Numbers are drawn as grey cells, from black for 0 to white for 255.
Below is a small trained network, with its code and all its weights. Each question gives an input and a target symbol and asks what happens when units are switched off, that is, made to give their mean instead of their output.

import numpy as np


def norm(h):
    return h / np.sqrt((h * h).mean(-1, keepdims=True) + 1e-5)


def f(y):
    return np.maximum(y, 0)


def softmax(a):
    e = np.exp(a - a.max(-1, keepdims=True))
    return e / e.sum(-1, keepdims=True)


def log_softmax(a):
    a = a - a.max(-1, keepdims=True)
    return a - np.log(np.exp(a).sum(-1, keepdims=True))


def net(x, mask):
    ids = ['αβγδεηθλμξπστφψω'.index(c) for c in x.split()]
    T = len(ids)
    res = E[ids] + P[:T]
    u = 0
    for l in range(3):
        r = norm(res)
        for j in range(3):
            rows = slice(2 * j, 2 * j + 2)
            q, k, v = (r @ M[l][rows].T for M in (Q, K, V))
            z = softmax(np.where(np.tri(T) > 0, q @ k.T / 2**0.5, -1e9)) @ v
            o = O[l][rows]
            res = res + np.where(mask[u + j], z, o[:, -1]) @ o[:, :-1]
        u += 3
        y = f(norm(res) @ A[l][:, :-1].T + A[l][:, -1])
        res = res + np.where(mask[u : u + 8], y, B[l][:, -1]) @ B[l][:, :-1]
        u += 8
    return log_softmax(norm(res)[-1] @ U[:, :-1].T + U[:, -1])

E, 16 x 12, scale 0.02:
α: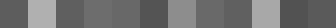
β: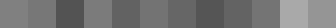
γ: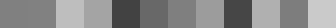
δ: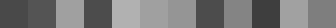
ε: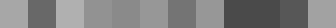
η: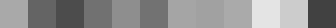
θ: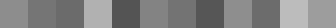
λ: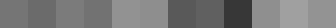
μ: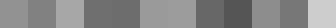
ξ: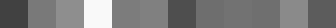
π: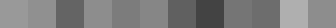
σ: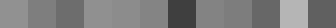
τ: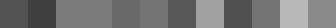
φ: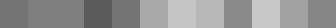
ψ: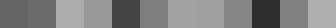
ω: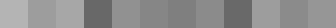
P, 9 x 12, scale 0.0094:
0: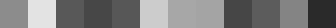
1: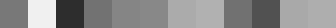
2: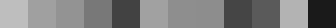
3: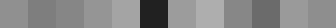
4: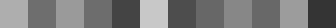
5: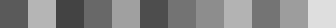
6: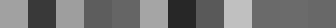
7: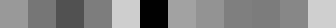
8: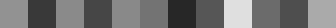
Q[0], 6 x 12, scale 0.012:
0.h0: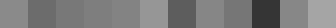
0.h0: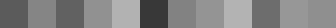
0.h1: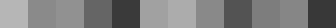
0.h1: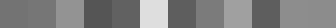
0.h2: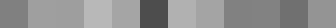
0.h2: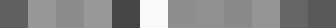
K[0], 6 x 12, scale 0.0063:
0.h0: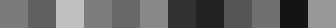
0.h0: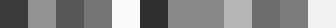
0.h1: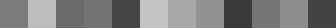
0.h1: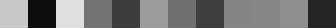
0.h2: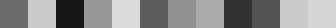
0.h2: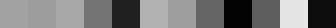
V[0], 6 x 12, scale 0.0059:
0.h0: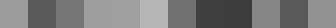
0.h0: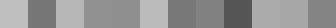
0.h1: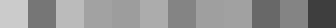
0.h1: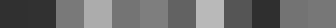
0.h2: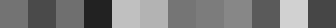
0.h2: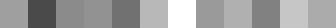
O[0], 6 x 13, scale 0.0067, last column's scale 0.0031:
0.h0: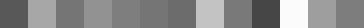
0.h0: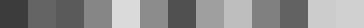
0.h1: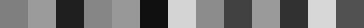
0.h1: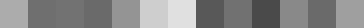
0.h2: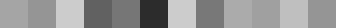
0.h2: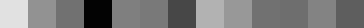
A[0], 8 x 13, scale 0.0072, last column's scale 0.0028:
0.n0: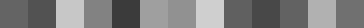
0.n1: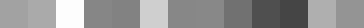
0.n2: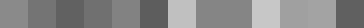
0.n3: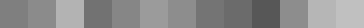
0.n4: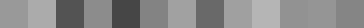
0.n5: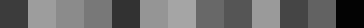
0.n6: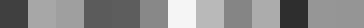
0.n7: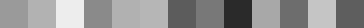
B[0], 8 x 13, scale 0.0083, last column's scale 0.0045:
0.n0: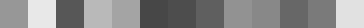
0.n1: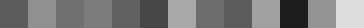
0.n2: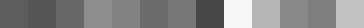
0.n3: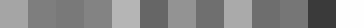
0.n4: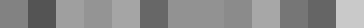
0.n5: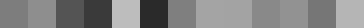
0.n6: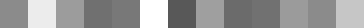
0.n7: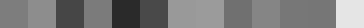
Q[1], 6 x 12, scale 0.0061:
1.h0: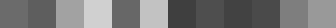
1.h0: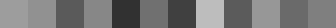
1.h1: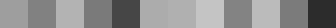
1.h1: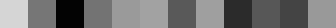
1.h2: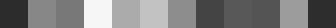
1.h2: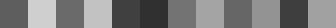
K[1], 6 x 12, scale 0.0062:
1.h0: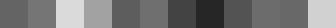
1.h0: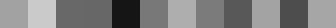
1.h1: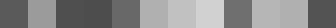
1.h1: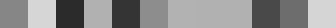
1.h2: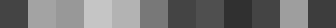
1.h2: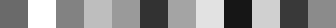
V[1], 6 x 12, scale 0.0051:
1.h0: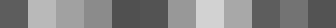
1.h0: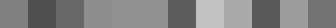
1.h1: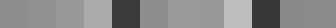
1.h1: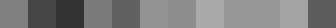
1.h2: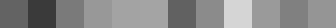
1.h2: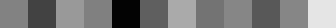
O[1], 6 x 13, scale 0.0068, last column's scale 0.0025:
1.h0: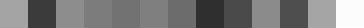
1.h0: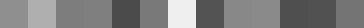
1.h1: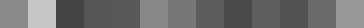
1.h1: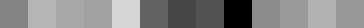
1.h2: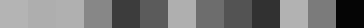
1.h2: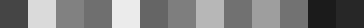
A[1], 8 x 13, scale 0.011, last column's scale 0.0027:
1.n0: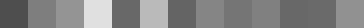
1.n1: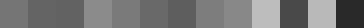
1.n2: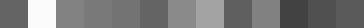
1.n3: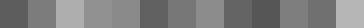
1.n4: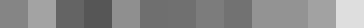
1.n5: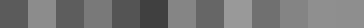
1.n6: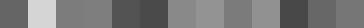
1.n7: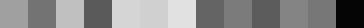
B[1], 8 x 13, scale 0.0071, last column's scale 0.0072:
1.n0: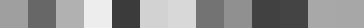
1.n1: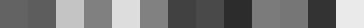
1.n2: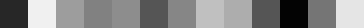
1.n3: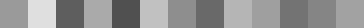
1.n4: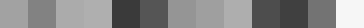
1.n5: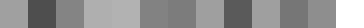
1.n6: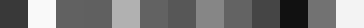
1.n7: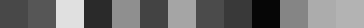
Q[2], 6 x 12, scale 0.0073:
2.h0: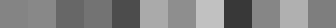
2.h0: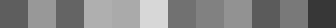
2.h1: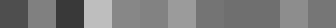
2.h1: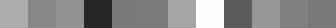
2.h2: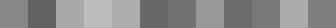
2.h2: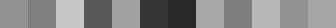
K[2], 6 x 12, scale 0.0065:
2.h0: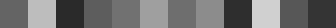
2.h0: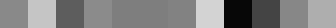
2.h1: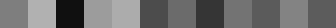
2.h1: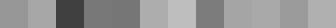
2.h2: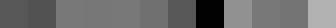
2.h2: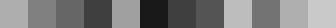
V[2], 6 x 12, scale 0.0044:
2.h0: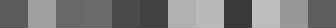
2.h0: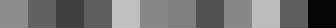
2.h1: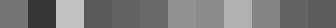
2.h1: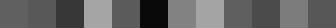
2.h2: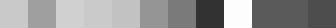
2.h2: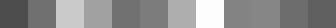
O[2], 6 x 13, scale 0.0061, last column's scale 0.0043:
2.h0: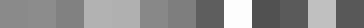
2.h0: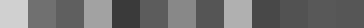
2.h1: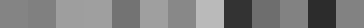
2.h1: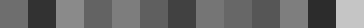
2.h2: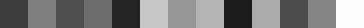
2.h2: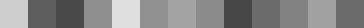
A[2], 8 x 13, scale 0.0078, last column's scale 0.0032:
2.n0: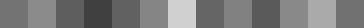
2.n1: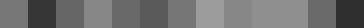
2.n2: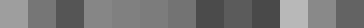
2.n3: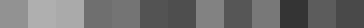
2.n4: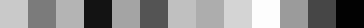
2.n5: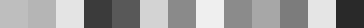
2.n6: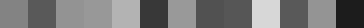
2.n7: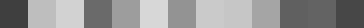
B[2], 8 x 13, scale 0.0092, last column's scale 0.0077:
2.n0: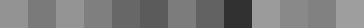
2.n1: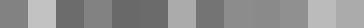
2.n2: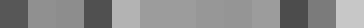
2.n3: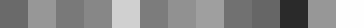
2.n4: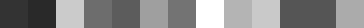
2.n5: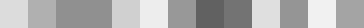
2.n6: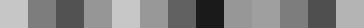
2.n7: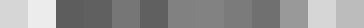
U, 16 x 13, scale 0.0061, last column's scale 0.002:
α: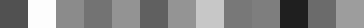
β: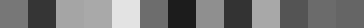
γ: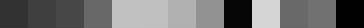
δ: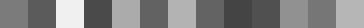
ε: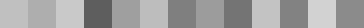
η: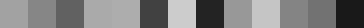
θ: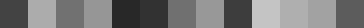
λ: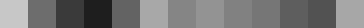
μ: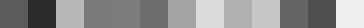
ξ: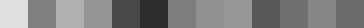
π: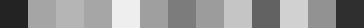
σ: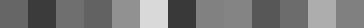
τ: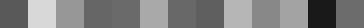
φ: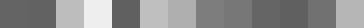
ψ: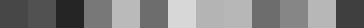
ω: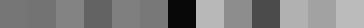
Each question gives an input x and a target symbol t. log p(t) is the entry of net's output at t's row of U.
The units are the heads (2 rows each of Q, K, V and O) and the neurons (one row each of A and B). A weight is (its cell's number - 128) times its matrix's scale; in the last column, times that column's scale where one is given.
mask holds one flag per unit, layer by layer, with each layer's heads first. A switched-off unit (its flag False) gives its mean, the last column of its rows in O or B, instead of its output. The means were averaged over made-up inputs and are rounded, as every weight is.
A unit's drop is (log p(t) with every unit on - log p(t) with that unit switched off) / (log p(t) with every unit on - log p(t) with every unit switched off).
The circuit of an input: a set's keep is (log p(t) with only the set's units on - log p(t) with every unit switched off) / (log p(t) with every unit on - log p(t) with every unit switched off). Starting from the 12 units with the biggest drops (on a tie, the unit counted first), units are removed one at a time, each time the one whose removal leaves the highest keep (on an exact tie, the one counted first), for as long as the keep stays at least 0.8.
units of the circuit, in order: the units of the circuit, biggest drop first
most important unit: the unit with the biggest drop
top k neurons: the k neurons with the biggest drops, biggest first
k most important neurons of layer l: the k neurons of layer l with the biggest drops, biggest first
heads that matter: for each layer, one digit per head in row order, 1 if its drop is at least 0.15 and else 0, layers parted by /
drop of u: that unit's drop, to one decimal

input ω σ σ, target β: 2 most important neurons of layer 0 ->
[0.n3, 0.n7]
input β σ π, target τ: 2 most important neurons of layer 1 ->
[1.n2, 1.n6]
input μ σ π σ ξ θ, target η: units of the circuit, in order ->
[0.n4, 0.h0, 1.n6, 2.n6]
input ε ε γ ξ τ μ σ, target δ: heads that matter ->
011 / 000 / 000
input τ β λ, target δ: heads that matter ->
011 / 000 / 000
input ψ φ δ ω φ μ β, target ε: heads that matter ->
001 / 000 / 010
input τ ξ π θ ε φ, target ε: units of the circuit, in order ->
[0.n6, 2.n5]
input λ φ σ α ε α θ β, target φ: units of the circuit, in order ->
[0.h2, 0.h1, 1.n0]
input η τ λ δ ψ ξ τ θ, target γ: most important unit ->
0.h2
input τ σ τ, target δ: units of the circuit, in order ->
[0.h1, 1.n7, 0.h2]
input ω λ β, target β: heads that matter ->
010 / 000 / 000
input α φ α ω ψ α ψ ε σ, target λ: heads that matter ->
010 / 010 / 000
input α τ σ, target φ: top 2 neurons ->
[0.n5, 1.n0]
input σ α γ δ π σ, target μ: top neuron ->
[2.n4]
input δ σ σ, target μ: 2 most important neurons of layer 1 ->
[1.n6, 1.n1]
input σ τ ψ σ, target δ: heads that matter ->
010 / 000 / 000
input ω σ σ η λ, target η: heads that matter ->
011 / 000 / 000
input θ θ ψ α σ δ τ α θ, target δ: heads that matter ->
010 / 001 / 000
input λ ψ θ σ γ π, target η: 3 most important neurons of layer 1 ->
[1.n6, 1.n2, 1.n1]
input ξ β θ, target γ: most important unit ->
2.n2
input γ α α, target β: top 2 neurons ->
[0.n5, 0.n6]
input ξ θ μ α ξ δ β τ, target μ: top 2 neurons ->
[2.n4, 0.n2]
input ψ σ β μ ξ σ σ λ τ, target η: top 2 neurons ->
[0.n0, 1.n5]
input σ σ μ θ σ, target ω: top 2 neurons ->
[0.n1, 1.n6]
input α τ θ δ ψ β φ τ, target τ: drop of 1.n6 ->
0.2
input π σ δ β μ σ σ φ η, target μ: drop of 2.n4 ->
0.8
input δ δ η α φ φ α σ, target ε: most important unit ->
2.h1
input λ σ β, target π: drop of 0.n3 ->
-0.1
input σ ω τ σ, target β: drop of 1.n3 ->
0.0
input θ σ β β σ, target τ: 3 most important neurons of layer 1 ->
[1.n2, 1.n6, 1.n1]
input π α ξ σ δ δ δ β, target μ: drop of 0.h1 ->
0.1
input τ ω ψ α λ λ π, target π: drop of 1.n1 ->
0.2
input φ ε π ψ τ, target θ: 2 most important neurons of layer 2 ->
[2.n1, 2.n3]
